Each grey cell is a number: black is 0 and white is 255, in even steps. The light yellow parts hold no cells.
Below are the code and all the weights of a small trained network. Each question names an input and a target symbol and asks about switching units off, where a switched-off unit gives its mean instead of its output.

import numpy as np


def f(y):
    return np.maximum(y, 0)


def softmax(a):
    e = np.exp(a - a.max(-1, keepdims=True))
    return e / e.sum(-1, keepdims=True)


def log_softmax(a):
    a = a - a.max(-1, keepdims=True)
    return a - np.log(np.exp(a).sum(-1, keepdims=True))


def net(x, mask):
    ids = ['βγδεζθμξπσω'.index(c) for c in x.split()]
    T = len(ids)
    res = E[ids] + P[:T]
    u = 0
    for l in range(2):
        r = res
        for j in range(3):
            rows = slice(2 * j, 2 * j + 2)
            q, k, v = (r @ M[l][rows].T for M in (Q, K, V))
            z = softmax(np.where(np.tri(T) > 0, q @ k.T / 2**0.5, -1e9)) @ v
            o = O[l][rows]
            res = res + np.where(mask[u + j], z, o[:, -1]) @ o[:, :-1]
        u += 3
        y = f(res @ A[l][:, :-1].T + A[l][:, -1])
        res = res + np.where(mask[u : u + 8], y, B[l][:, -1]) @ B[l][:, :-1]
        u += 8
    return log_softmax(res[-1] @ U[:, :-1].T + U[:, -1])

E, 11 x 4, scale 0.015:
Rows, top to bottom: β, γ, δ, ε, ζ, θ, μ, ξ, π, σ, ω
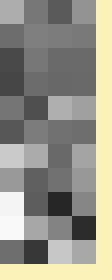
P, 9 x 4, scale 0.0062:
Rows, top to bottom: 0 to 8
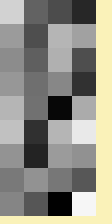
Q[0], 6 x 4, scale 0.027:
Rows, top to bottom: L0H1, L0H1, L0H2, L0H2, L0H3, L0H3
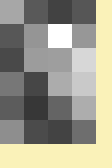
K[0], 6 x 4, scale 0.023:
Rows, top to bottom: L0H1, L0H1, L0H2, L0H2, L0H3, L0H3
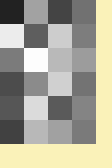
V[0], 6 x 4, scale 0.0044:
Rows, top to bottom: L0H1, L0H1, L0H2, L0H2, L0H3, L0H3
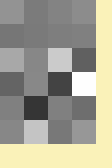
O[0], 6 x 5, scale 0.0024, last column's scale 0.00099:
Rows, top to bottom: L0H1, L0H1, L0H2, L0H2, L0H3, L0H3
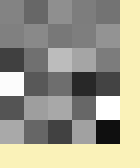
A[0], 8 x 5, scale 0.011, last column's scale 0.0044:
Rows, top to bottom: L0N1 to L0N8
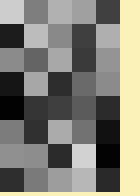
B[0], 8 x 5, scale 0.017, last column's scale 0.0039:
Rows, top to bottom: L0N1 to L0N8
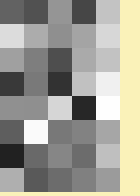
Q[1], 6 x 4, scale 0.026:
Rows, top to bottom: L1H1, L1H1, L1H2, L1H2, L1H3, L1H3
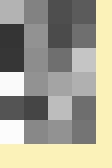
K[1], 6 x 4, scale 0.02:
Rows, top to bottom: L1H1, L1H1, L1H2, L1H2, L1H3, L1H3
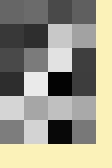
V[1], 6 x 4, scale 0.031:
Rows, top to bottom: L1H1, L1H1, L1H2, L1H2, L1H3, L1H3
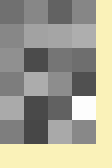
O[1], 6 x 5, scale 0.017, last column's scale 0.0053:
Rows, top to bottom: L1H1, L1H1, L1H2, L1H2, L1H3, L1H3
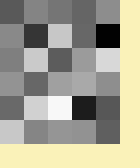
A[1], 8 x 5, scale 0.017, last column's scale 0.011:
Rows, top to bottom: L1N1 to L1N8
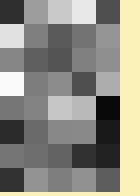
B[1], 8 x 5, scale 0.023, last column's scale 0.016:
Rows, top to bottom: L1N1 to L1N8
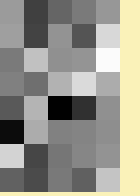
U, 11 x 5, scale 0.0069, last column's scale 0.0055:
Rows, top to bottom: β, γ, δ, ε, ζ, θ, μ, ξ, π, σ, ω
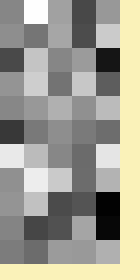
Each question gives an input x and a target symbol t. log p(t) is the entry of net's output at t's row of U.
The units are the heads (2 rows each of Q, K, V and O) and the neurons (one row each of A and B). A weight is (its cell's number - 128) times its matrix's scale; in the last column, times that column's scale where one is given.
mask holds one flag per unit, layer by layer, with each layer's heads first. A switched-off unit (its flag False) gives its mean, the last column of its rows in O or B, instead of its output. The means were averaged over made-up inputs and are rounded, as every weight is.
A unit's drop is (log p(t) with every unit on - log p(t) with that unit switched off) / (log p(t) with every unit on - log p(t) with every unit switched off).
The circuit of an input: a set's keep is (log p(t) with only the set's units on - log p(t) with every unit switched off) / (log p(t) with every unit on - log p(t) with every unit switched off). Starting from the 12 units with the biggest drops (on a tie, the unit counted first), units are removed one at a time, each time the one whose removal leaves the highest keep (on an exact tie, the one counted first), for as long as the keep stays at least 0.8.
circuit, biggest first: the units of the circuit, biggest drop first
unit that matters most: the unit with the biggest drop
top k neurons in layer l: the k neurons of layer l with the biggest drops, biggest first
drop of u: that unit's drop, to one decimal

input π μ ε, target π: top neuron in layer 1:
[L1N8]
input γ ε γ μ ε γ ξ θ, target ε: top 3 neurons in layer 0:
[L0N5; L0N4; L0N2]
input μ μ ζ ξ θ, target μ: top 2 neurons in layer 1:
[L1N2; L1N8]
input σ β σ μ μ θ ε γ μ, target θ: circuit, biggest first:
[L0N7; L1N8]
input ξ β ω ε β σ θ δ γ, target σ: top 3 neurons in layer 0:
[L0N6; L0N4; L0N1]
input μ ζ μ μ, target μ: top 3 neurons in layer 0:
[L0N4; L0N1; L0N2]
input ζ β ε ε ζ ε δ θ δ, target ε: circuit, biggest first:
[L1H3; L1N3; L0N5]
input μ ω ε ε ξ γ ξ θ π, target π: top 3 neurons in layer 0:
[L0N6; L0N4; L0N7]
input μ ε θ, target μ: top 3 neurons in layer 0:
[L0N5; L0N1; L0N4]
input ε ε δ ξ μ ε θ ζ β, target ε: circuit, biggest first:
[L1H3; L1N3]
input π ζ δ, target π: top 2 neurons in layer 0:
[L0N2; L0N5]
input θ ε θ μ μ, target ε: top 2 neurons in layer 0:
[L0N7; L0N2]
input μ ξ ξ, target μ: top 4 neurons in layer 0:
[L0N1; L0N4; L0N3; L0N7]
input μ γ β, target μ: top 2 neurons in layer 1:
[L1N2; L1N8]
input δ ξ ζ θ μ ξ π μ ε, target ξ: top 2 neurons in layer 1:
[L1N4; L1N2]
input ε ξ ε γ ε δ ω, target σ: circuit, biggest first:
[L1N1]
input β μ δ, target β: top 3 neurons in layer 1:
[L1N2; L1N4; L1N7]
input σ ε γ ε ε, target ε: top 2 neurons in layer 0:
[L0N5; L0N4]
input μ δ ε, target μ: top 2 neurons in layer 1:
[L1N2; L1N8]
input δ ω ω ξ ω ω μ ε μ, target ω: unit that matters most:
L0N6
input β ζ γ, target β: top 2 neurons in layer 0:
[L0N5; L0N4]
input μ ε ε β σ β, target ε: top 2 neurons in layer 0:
[L0N2; L0N1]
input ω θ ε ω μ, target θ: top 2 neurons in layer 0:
[L0N6; L0N4]
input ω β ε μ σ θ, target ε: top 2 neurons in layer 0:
[L0N2; L0N6]
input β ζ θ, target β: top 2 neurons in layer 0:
[L0N2; L0N5]
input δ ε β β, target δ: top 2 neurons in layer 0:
[L0N5; L0N4]
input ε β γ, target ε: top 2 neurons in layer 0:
[L0N5; L0N4]
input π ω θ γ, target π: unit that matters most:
L0N5
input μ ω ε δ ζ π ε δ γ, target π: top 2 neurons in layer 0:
[L0N6; L0N4]
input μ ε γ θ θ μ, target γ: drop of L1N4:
0.1
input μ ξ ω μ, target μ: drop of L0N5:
-0.2
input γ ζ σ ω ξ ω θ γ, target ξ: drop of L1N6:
0.0
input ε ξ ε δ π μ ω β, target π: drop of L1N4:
0.1
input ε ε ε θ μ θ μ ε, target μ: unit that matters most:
L0N4
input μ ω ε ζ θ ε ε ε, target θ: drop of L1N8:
0.2
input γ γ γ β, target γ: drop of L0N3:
0.3
